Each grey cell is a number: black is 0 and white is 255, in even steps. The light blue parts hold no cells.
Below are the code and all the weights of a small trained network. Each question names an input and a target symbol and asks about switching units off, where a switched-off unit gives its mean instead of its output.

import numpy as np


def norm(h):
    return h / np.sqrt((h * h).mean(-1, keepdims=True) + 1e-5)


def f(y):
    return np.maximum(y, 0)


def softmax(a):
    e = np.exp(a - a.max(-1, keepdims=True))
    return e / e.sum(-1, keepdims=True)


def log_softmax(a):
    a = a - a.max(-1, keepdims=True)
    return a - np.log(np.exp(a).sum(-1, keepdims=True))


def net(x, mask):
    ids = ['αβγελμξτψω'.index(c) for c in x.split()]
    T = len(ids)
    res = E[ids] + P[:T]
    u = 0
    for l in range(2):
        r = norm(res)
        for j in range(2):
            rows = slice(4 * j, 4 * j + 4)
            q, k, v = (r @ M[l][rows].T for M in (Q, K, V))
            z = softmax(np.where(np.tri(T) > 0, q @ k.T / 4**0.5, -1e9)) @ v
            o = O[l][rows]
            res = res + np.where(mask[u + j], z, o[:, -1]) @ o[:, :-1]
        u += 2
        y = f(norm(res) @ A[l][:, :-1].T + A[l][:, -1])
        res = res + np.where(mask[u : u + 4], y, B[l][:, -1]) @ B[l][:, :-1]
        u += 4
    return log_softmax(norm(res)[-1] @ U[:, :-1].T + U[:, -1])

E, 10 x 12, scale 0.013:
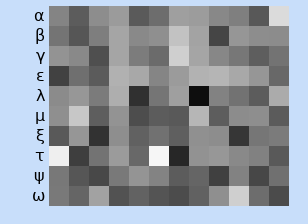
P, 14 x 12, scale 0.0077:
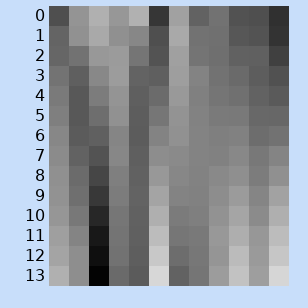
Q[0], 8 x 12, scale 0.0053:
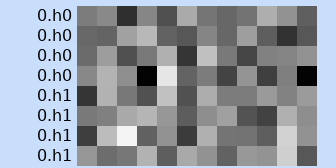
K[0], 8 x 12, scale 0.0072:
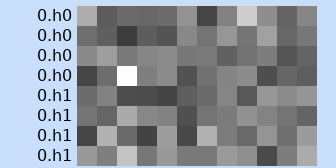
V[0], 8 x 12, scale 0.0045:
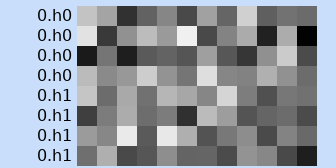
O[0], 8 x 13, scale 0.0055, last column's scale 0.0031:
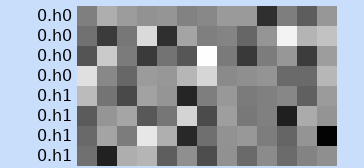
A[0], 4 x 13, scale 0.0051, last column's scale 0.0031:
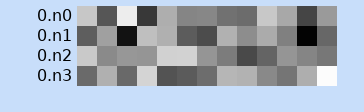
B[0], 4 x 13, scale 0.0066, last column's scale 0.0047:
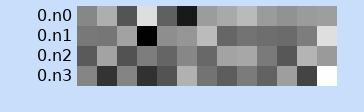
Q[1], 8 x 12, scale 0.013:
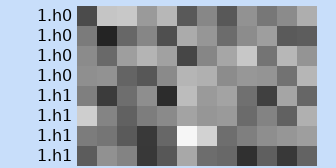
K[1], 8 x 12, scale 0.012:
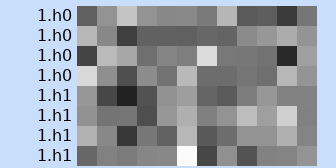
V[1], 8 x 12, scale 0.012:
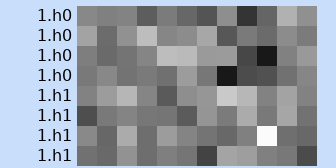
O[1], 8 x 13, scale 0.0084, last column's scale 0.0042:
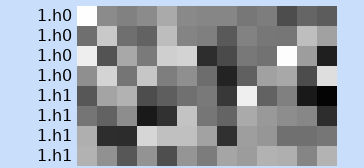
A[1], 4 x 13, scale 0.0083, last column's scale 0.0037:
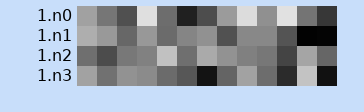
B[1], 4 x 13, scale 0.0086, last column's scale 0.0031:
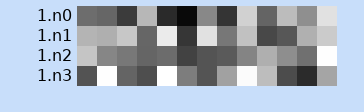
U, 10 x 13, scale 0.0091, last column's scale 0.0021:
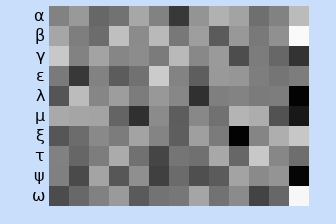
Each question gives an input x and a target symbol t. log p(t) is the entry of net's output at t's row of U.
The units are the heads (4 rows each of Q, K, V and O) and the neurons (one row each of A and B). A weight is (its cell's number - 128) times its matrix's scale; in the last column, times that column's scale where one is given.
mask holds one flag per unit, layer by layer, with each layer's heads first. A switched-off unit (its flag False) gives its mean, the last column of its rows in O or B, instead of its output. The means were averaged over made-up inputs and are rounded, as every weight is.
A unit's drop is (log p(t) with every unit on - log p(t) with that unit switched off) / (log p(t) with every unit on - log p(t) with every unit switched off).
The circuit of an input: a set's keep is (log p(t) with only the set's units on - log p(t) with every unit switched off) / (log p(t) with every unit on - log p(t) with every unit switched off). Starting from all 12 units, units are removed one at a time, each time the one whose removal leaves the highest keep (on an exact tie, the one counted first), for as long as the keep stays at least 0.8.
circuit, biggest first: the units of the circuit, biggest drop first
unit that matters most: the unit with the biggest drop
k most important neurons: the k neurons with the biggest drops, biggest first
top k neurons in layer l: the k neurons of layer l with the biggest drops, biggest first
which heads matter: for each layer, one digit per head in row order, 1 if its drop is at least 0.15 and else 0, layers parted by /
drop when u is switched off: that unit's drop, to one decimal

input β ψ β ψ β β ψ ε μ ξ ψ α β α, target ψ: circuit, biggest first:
(1.h1, 0.h0, 1.n2)
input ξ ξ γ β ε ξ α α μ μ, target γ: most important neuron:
(1.n1)
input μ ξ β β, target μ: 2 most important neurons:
(0.n0, 0.n3)
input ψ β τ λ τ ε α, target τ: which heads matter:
10 / 00
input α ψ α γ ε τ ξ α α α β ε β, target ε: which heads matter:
00 / 01
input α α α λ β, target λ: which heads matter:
00 / 10
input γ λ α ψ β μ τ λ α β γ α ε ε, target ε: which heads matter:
00 / 01
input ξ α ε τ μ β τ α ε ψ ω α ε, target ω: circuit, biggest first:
(1.h0, 0.n0)
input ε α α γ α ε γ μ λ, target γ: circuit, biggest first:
(1.n1, 1.h0)
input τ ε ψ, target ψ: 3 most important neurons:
(0.n1, 1.n2, 0.n0)
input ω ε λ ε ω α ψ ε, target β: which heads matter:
01 / 01
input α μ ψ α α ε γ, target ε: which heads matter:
00 / 11
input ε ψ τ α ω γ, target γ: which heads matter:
10 / 01
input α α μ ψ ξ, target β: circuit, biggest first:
(1.h1)
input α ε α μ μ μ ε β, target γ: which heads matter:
00 / 11
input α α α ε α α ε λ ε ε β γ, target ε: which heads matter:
01 / 11
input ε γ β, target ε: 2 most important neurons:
(0.n0, 0.n3)
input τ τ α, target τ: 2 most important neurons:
(1.n0, 0.n3)
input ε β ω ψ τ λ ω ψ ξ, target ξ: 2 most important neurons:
(0.n1, 0.n3)
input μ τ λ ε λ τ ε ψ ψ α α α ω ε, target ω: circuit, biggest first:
(1.h0)
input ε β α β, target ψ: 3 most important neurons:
(1.n2, 0.n0, 0.n2)
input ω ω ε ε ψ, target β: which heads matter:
01 / 01
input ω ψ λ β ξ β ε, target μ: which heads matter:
00 / 11
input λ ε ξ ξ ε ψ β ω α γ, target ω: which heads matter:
00 / 10
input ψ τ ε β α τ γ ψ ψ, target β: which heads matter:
10 / 11
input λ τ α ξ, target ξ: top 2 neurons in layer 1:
(1.n2, 1.n0)
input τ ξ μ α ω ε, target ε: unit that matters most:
0.n1
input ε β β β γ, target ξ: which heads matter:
01 / 11
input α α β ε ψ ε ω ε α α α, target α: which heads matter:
10 / 01
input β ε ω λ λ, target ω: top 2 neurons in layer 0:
(0.n0, 0.n1)
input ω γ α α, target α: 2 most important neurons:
(1.n3, 0.n1)
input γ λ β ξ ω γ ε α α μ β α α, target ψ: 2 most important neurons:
(0.n1, 1.n2)
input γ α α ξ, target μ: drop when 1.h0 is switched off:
0.3
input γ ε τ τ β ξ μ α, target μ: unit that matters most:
0.h1
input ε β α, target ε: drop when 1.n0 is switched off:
0.0
